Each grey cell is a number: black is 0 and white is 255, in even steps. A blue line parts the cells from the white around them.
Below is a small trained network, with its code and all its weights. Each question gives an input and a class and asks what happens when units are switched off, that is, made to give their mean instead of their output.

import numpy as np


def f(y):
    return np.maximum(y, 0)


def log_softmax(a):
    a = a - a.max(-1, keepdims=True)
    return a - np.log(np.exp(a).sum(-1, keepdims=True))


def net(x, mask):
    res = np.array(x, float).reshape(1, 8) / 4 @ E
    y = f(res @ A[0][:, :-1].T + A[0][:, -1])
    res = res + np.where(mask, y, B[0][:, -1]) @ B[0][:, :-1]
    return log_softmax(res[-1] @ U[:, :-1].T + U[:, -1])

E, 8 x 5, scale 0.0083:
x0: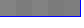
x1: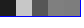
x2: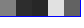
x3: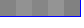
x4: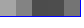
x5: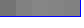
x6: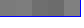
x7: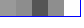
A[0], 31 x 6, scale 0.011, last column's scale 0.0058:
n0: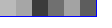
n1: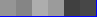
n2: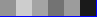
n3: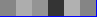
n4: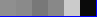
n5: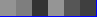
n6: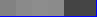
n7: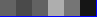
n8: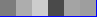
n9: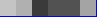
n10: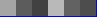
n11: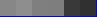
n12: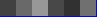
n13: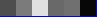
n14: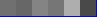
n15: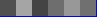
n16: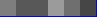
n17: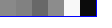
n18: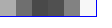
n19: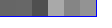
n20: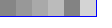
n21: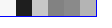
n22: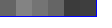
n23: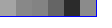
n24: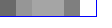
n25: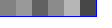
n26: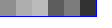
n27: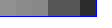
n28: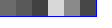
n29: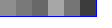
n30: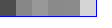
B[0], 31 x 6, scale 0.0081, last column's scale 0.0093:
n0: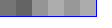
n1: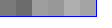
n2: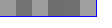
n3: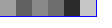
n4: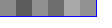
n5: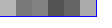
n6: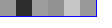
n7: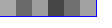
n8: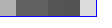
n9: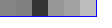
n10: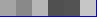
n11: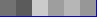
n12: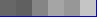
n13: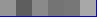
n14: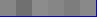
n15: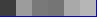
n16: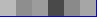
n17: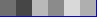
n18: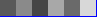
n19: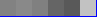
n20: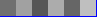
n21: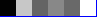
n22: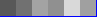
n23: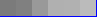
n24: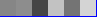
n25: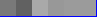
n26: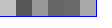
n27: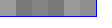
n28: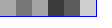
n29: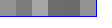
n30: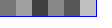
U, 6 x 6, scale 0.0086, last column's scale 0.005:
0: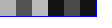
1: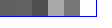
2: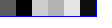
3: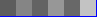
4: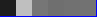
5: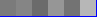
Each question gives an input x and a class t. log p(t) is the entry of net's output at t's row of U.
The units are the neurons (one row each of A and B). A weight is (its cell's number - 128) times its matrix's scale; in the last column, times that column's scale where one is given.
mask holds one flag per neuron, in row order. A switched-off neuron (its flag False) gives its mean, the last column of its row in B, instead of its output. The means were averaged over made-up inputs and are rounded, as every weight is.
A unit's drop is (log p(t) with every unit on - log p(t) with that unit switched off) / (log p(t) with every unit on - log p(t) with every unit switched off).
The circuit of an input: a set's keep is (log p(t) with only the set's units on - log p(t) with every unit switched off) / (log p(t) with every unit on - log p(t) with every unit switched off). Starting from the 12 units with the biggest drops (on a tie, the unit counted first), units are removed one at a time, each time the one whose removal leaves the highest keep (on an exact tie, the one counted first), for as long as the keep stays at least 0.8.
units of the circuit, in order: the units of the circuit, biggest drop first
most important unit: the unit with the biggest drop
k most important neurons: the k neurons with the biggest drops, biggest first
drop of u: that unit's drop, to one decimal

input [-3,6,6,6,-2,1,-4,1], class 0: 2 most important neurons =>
n28, n21
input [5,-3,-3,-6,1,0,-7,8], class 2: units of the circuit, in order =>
n17
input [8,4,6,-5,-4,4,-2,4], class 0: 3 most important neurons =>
n28, n21, n7
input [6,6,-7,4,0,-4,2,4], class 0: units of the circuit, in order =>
n3, n8
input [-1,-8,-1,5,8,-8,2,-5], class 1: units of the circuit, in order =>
n9, n18
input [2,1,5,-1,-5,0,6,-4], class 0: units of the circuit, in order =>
n21, n28, n7
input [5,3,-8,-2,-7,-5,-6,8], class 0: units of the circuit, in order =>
n8, n3
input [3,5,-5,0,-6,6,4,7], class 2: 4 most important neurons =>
n17, n21, n25, n4
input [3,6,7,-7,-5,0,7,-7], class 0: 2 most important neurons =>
n28, n7
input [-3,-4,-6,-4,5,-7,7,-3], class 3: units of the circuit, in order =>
n18, n9
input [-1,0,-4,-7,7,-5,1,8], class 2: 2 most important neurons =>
n17, n0
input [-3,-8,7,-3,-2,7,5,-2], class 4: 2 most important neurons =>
n21, n8
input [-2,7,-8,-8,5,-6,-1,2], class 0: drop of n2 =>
0.1
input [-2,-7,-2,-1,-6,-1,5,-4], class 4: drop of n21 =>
0.9
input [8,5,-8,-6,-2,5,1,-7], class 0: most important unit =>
n8
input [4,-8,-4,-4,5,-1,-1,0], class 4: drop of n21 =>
0.8
